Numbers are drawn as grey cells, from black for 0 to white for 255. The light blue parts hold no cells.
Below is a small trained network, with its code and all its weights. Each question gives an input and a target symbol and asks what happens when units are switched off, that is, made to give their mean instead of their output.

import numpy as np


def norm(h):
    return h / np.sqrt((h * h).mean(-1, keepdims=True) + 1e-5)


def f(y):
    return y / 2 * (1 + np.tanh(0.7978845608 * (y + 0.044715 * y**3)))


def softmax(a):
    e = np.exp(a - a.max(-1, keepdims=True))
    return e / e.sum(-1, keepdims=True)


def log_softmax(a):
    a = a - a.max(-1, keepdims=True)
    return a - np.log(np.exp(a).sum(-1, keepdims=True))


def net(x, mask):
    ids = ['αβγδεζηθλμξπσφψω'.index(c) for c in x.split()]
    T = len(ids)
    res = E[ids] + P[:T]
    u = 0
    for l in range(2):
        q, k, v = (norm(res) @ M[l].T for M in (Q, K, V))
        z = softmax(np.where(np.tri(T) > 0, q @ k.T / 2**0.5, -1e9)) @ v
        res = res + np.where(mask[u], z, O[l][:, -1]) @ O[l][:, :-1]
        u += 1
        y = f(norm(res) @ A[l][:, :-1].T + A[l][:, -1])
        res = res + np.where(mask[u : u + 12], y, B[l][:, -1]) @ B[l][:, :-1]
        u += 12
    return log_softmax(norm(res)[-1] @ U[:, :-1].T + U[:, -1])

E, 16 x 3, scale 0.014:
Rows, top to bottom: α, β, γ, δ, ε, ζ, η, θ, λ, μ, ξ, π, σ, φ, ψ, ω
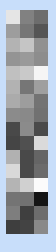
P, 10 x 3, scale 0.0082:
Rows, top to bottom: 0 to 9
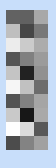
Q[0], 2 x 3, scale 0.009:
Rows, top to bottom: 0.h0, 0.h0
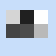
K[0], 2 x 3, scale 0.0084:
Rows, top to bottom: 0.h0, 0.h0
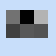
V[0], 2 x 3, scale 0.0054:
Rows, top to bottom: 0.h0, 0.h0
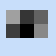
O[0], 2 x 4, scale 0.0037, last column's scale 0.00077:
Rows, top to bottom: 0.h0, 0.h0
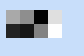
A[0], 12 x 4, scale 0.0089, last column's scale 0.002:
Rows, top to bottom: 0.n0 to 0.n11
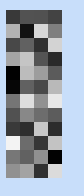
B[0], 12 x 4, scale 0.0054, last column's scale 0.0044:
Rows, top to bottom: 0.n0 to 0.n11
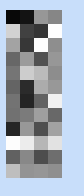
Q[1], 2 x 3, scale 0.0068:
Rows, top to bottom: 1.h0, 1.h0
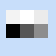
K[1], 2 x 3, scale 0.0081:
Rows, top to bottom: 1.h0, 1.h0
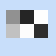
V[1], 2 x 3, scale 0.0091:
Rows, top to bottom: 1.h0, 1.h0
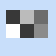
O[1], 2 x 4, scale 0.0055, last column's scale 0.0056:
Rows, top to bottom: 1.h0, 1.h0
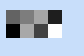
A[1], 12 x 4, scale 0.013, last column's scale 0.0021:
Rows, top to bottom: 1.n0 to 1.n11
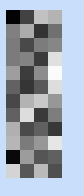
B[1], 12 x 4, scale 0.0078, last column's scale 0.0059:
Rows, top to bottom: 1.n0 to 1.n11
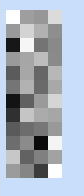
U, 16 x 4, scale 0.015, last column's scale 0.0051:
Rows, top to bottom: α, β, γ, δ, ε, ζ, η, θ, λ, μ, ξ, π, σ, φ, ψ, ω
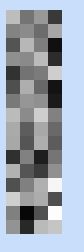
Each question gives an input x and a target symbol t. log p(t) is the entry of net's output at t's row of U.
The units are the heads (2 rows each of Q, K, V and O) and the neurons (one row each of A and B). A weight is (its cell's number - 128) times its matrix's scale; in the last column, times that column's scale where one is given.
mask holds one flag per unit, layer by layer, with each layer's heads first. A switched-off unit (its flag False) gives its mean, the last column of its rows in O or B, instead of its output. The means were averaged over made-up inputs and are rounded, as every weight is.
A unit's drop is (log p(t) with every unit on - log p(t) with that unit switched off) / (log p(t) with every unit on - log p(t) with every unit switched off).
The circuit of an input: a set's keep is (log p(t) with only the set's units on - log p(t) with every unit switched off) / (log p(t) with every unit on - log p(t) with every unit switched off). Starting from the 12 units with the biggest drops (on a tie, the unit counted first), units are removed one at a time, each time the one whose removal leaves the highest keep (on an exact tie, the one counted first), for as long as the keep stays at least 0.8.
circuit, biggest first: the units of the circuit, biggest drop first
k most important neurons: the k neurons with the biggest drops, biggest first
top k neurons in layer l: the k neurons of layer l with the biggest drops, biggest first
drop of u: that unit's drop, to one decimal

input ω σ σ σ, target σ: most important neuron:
(1.n6)
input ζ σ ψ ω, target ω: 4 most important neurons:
(1.n0 1.n10 1.n9 0.n2)
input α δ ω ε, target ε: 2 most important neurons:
(1.n6 1.n0)
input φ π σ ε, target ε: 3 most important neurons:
(1.n6 0.n9 1.n0)
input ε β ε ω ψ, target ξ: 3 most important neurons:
(1.n2 1.n5 1.n4)
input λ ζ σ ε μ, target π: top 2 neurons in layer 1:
(1.n0 1.n5)
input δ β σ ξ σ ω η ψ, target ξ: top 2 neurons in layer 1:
(1.n2 1.n5)
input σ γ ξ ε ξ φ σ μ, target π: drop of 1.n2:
0.2
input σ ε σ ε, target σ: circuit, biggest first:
(1.n6 0.n9)
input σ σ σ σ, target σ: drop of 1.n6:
0.5
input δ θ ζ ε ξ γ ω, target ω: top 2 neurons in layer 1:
(1.n0 1.n10)
